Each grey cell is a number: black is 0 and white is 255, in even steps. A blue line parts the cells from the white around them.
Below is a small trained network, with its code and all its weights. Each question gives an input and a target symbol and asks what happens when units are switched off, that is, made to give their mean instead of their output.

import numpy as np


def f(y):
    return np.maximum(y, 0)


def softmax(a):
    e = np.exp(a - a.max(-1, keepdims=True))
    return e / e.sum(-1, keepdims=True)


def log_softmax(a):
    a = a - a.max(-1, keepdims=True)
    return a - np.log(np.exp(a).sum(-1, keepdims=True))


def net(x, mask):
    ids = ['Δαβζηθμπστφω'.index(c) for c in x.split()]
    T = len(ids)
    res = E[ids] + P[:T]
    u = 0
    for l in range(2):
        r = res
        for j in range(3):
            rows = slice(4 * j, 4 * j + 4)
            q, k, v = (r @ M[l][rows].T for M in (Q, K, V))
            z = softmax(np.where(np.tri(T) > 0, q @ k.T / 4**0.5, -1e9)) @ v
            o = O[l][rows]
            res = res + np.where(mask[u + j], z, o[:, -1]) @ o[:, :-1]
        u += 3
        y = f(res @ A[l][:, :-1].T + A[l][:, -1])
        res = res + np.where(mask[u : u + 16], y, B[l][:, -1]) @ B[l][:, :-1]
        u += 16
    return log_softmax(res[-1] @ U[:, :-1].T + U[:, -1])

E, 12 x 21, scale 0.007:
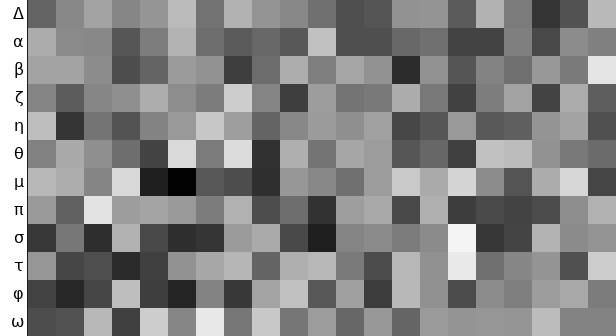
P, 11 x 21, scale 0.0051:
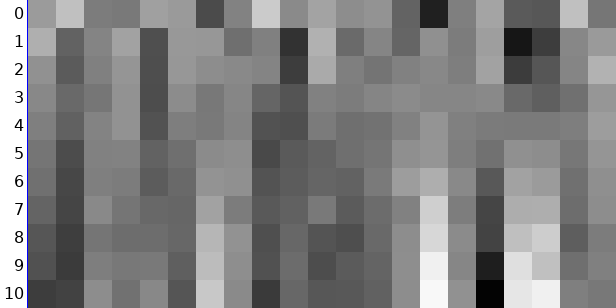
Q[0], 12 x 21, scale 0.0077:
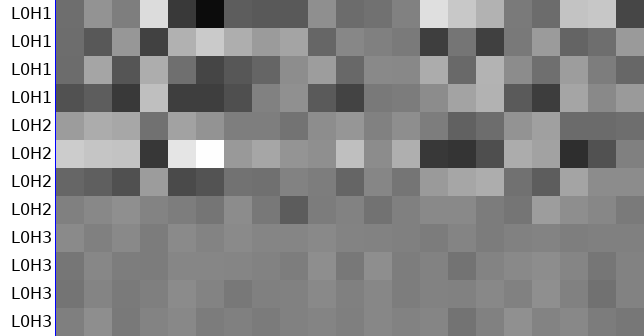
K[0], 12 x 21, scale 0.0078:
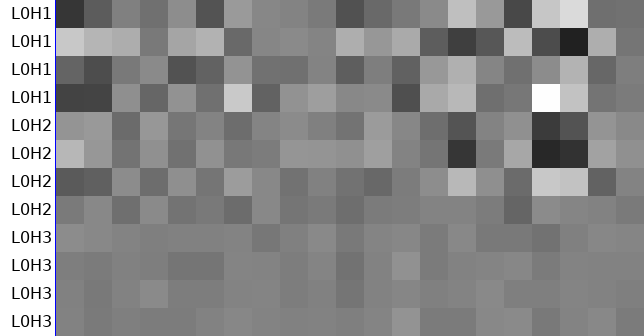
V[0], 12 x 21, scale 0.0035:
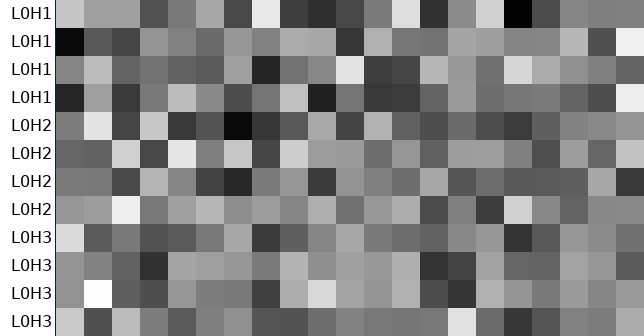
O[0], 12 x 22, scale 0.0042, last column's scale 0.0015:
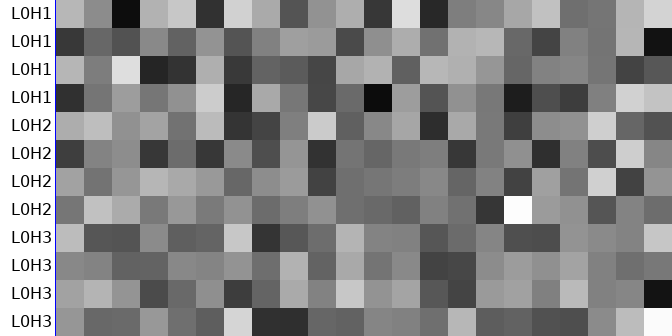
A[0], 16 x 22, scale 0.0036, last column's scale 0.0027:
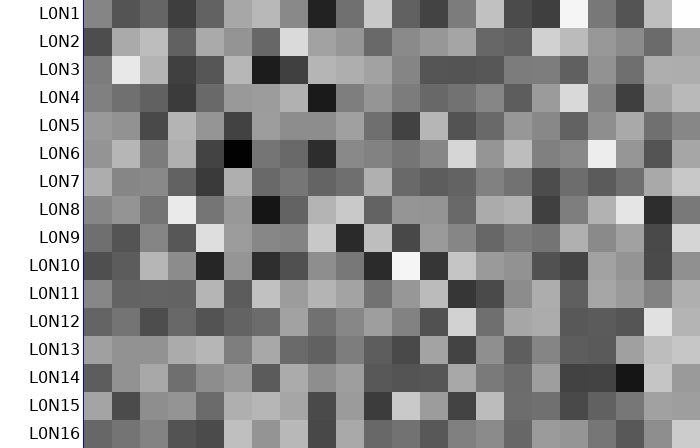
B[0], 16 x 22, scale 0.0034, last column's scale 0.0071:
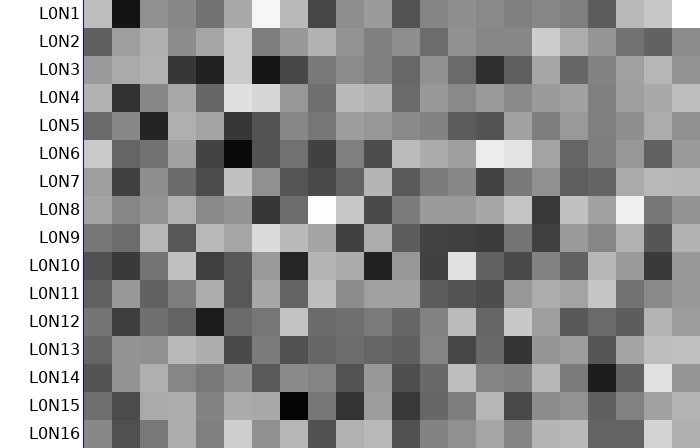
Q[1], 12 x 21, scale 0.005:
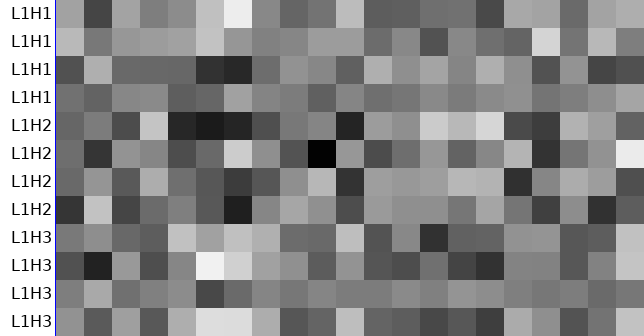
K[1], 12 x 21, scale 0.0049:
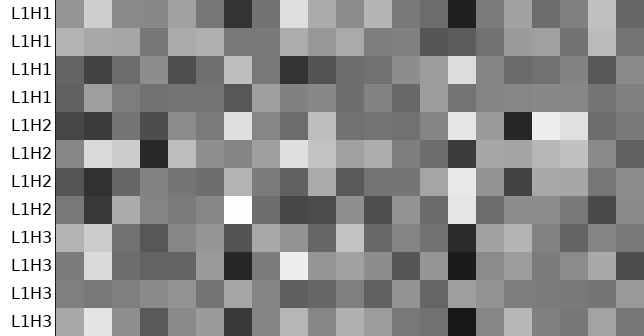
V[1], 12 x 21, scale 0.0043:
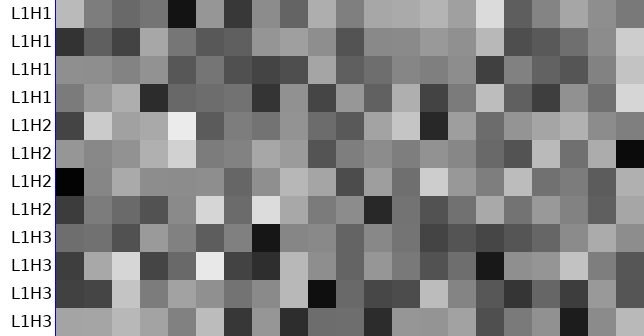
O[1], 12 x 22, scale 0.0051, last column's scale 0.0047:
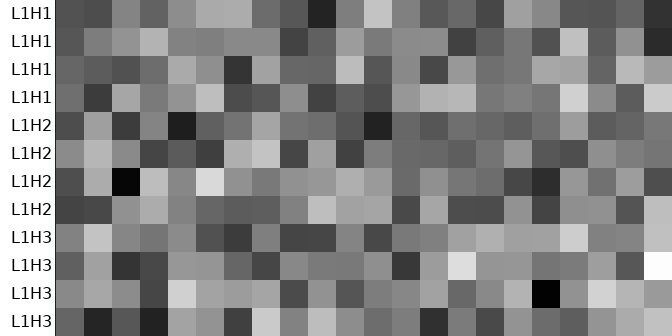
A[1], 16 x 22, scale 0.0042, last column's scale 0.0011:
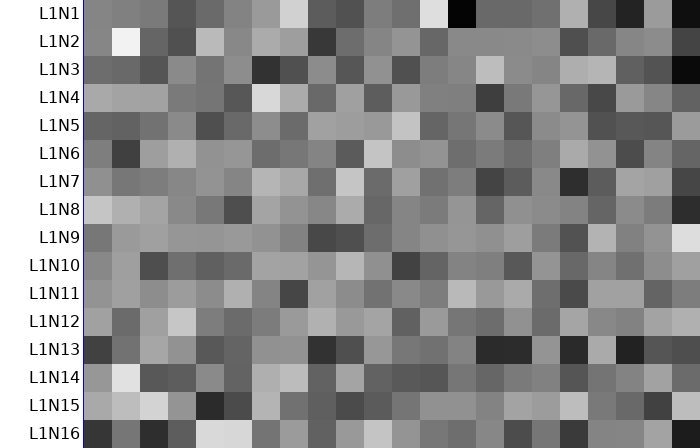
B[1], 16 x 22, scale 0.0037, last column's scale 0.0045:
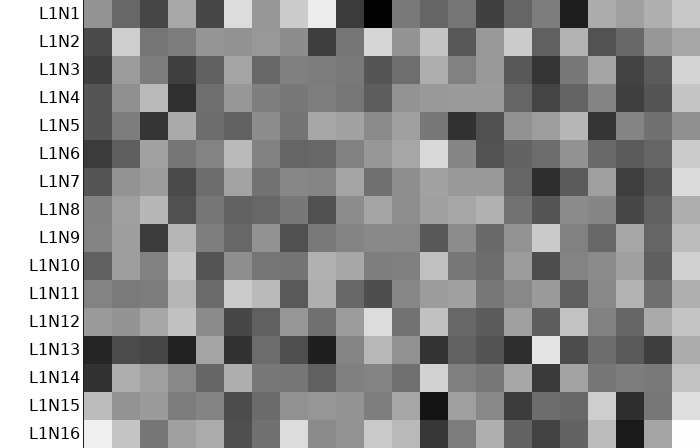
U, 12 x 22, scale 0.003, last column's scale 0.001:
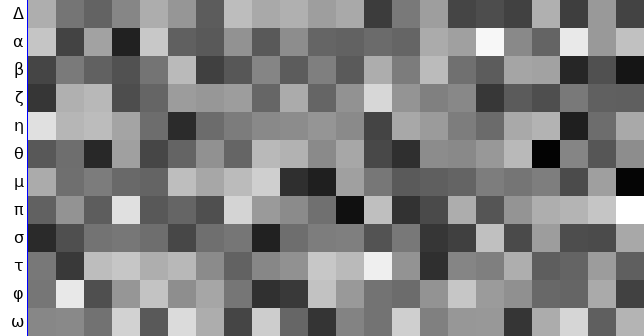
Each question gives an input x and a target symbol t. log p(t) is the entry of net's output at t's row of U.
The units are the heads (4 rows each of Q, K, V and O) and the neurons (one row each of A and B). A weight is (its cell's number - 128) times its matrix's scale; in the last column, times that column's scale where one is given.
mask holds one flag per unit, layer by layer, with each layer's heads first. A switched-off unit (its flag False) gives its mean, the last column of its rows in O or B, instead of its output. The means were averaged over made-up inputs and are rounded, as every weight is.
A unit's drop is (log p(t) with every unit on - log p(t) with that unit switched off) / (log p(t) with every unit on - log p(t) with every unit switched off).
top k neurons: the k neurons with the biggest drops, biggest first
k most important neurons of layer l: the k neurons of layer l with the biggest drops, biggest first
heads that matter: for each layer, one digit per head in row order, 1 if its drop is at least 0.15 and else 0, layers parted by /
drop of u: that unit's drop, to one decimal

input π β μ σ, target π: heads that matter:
110 / 001
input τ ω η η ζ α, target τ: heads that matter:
000 / 011
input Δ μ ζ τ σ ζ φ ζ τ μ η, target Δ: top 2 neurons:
L1N16; L0N14
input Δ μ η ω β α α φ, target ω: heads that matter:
100 / 011
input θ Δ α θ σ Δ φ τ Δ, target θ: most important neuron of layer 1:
L1N5
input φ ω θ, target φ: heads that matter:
100 / 111
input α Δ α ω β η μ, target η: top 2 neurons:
L1N15; L0N6
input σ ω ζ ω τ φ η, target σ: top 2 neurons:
L1N13; L0N8
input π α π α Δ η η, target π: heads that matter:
100 / 110
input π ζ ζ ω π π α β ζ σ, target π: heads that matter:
100 / 001
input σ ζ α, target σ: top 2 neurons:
L1N13; L0N8
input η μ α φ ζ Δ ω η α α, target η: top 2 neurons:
L1N15; L0N11
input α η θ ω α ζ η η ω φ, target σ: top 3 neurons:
L1N13; L0N10; L0N12
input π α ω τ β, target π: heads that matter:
100 / 110
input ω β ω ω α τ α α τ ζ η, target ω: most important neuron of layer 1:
L1N11
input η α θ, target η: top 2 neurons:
L1N15; L0N11
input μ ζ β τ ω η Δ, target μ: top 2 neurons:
L1N1; L0N6
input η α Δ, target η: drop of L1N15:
0.2
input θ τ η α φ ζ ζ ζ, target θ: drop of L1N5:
0.1
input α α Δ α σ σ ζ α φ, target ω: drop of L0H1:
0.9
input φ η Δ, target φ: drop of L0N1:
0.0
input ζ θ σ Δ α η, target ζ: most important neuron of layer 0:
L0N9
